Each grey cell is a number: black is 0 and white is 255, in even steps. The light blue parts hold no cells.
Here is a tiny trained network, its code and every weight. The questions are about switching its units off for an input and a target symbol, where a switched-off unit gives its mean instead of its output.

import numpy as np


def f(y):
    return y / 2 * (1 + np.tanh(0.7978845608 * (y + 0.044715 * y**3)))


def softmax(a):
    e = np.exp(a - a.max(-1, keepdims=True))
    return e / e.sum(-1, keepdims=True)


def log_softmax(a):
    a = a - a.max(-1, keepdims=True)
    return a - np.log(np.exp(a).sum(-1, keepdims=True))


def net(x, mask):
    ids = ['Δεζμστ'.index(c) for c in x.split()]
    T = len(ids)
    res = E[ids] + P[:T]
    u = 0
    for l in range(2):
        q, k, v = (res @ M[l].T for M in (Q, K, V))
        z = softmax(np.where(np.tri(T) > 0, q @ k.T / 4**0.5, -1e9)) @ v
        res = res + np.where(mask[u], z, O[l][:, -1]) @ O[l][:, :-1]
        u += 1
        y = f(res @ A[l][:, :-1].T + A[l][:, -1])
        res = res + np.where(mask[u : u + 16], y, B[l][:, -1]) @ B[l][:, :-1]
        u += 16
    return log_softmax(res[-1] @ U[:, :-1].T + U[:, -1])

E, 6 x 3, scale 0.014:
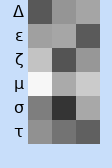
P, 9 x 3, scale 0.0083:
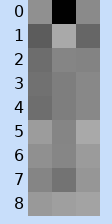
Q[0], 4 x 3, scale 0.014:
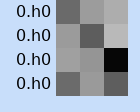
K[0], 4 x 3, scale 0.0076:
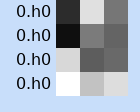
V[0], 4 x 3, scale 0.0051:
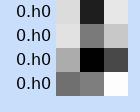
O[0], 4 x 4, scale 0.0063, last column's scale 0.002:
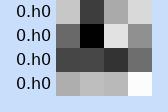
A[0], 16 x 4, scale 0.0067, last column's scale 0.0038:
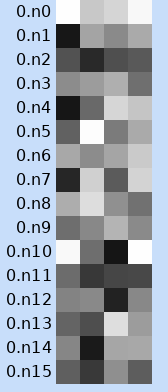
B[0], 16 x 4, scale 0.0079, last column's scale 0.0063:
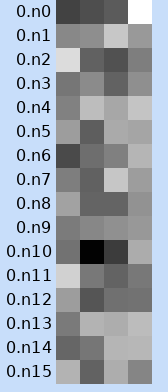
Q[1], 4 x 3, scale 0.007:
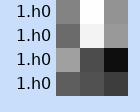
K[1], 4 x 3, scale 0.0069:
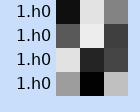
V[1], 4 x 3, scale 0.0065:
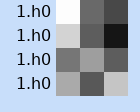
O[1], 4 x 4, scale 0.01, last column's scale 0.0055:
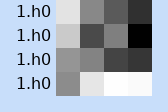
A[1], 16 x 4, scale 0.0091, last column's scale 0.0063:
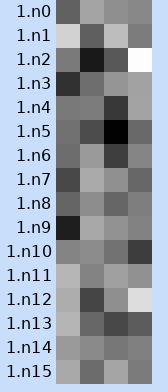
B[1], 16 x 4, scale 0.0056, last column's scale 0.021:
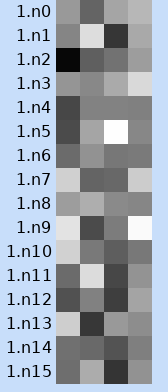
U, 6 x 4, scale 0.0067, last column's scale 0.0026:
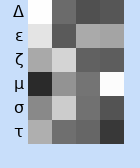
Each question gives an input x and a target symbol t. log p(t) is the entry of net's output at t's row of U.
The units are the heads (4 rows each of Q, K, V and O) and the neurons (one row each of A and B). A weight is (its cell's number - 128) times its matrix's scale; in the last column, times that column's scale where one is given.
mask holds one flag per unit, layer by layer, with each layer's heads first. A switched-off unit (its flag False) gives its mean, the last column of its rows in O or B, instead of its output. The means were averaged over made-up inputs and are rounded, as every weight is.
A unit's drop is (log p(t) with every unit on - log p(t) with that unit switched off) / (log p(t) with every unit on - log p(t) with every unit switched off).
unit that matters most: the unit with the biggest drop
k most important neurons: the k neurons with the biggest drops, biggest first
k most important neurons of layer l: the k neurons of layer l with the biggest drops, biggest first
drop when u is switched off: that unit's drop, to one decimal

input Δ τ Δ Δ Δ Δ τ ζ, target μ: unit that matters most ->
1.n9
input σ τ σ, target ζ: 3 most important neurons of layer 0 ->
0.n2, 0.n11, 0.n15
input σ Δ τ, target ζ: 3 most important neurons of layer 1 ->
1.n9, 1.n1, 1.n11
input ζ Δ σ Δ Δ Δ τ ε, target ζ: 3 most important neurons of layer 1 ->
1.n9, 1.n1, 1.n11
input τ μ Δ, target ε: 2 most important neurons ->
1.n9, 1.n7
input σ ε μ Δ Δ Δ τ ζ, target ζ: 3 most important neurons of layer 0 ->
0.n2, 0.n11, 0.n15
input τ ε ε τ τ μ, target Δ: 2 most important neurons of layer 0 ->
0.n2, 0.n10
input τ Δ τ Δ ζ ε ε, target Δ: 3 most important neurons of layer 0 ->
0.n2, 0.n10, 0.n11
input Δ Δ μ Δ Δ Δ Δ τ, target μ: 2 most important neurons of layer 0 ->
0.n10, 0.n4
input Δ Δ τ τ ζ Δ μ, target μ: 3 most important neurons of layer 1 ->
1.n9, 1.n2, 1.n7
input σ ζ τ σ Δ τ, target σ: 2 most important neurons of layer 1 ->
1.n9, 1.n7
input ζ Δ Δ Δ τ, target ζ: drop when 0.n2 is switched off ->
0.2
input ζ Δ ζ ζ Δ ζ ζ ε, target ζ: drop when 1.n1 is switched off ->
0.3
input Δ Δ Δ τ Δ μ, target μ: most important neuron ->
0.n0
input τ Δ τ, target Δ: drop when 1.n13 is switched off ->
0.3
